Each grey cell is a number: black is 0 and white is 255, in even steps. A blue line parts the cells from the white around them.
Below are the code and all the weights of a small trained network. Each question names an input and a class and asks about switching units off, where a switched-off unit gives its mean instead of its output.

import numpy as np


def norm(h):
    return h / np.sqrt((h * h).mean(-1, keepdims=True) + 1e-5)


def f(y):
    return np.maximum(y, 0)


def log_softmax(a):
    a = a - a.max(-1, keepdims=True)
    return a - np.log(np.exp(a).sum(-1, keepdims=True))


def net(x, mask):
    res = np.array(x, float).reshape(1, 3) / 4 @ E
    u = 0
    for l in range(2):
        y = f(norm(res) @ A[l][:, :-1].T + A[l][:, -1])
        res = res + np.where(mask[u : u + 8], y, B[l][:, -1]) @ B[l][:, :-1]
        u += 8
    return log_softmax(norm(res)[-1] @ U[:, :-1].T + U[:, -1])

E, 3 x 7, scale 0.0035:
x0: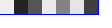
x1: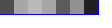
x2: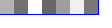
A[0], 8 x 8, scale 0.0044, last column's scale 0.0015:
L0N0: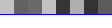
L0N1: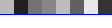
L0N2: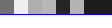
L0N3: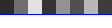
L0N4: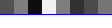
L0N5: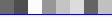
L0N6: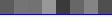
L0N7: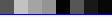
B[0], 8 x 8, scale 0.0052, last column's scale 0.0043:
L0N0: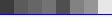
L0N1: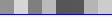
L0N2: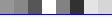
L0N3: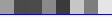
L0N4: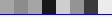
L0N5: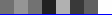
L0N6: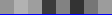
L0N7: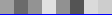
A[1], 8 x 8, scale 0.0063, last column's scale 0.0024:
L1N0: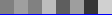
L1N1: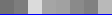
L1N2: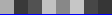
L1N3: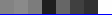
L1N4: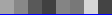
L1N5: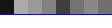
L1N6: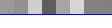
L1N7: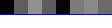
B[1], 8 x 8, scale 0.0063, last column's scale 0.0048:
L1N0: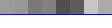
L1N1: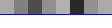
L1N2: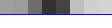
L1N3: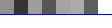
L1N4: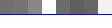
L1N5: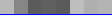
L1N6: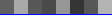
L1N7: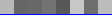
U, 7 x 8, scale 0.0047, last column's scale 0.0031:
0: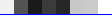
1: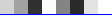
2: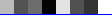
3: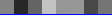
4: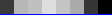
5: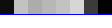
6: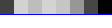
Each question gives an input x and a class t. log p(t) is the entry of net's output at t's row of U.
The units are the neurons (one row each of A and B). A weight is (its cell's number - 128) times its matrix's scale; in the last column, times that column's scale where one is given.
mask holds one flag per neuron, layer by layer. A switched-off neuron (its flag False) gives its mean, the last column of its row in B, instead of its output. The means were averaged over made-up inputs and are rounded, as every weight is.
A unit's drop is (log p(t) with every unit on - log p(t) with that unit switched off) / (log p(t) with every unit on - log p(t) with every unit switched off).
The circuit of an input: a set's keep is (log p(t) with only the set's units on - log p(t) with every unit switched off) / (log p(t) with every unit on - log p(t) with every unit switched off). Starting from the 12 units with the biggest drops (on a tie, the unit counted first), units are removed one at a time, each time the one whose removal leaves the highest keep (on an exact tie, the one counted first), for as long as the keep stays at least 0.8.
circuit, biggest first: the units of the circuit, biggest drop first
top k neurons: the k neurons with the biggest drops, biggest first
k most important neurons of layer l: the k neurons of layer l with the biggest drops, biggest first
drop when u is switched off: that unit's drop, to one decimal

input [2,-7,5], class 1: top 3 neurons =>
[L0N1, L0N4, L1N4]
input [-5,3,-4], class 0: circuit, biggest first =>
[L1N5, L1N7]
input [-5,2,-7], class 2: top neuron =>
[L0N4]
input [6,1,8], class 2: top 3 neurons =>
[L0N5, L1N6, L0N3]
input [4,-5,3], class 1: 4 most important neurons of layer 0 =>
[L0N1, L0N3, L0N5, L0N4]
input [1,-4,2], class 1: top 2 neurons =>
[L0N1, L0N4]
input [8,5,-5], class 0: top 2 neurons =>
[L1N2, L0N4]
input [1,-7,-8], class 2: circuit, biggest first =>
[L0N4, L0N2]
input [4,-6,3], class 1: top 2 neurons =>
[L0N1, L0N3]
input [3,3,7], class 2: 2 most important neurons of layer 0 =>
[L0N5, L0N7]
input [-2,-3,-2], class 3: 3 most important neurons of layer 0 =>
[L0N2, L0N7, L0N0]
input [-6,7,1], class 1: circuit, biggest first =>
[L0N7, L0N2]
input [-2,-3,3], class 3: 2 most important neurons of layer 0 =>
[L0N2, L0N7]
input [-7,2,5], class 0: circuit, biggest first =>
[L0N3]
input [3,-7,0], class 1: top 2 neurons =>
[L0N1, L0N3]
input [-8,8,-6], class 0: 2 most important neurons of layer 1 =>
[L1N5, L1N7]
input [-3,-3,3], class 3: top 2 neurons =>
[L1N4, L1N2]
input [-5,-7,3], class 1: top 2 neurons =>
[L1N4, L0N0]
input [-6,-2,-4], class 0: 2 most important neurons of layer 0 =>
[L0N5, L0N3]
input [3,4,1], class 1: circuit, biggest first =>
[L0N2]
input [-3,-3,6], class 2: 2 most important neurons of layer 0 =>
[L0N2, L0N0]
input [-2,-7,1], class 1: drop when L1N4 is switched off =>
0.1
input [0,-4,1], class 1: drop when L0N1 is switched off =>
0.2
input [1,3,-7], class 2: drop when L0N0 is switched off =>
0.0
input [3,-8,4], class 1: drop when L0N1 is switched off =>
0.2
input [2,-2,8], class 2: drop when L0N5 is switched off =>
0.1
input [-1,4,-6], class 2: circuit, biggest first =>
[L0N4]
